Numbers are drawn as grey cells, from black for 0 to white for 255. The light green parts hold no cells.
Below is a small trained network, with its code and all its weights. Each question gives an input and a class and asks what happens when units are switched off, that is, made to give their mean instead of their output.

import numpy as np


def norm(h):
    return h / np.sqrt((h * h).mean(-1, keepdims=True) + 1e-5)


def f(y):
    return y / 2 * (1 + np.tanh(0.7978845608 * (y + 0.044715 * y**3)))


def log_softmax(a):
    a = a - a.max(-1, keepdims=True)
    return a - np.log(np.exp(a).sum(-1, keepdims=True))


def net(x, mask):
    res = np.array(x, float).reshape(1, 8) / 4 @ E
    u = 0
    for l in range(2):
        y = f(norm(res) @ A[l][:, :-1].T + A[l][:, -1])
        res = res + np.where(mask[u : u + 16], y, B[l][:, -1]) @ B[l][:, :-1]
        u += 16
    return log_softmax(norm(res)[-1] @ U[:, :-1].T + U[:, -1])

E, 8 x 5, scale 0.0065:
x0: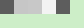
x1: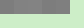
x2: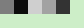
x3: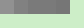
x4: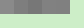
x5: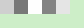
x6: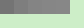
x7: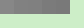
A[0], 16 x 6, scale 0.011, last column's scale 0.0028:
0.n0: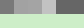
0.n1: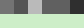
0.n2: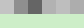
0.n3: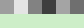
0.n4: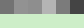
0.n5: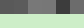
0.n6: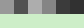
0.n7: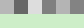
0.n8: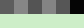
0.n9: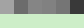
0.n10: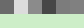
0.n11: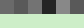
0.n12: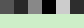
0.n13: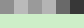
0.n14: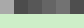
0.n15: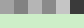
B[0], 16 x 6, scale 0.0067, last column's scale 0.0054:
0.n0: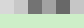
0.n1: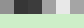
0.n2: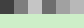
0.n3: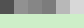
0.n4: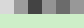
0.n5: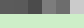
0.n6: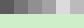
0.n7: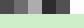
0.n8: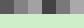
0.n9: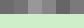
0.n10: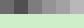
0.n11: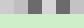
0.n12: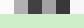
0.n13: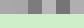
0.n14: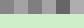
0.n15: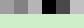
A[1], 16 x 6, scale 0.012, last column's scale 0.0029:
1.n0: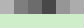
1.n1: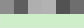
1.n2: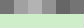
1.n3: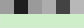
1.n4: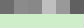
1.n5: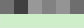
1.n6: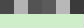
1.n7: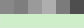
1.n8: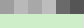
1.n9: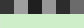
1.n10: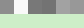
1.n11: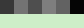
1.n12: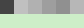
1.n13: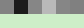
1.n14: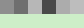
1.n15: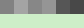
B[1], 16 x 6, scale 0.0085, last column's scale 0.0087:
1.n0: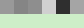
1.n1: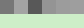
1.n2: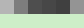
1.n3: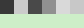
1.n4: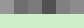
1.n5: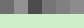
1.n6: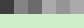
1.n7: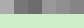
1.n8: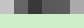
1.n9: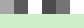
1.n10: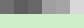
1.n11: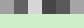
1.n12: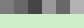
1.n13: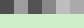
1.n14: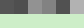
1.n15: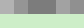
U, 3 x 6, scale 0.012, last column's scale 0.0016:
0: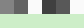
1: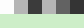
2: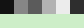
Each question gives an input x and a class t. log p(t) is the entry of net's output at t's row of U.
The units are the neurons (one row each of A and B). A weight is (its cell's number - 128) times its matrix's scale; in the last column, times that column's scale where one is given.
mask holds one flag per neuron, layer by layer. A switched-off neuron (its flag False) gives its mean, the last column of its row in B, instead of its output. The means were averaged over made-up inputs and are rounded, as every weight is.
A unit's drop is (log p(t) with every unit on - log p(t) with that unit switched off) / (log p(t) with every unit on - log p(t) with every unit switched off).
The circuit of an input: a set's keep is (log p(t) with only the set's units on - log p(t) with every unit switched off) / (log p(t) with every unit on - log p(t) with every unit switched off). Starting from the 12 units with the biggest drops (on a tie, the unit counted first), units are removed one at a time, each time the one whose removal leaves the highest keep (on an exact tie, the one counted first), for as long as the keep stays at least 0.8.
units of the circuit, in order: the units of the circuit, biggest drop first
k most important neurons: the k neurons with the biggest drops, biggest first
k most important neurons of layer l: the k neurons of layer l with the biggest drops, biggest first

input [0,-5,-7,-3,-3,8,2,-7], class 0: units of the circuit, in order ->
[0.n15]
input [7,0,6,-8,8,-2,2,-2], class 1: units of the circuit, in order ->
[0.n0; 1.n8]
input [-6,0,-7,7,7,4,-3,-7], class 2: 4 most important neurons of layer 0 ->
[0.n3; 0.n2; 0.n0; 0.n4]
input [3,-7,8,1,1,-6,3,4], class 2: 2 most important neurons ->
[1.n3; 1.n13]
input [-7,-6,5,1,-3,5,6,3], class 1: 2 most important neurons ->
[0.n12; 1.n9]
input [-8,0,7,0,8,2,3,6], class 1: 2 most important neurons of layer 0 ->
[0.n12; 0.n11]
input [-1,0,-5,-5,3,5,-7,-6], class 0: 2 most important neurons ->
[0.n15; 1.n3]
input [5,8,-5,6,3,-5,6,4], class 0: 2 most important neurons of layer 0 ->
[0.n11; 0.n12]
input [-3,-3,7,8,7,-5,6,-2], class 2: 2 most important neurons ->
[1.n3; 1.n13]
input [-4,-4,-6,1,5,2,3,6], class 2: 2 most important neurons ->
[0.n3; 0.n2]
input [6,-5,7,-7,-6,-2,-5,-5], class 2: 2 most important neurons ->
[1.n3; 0.n12]
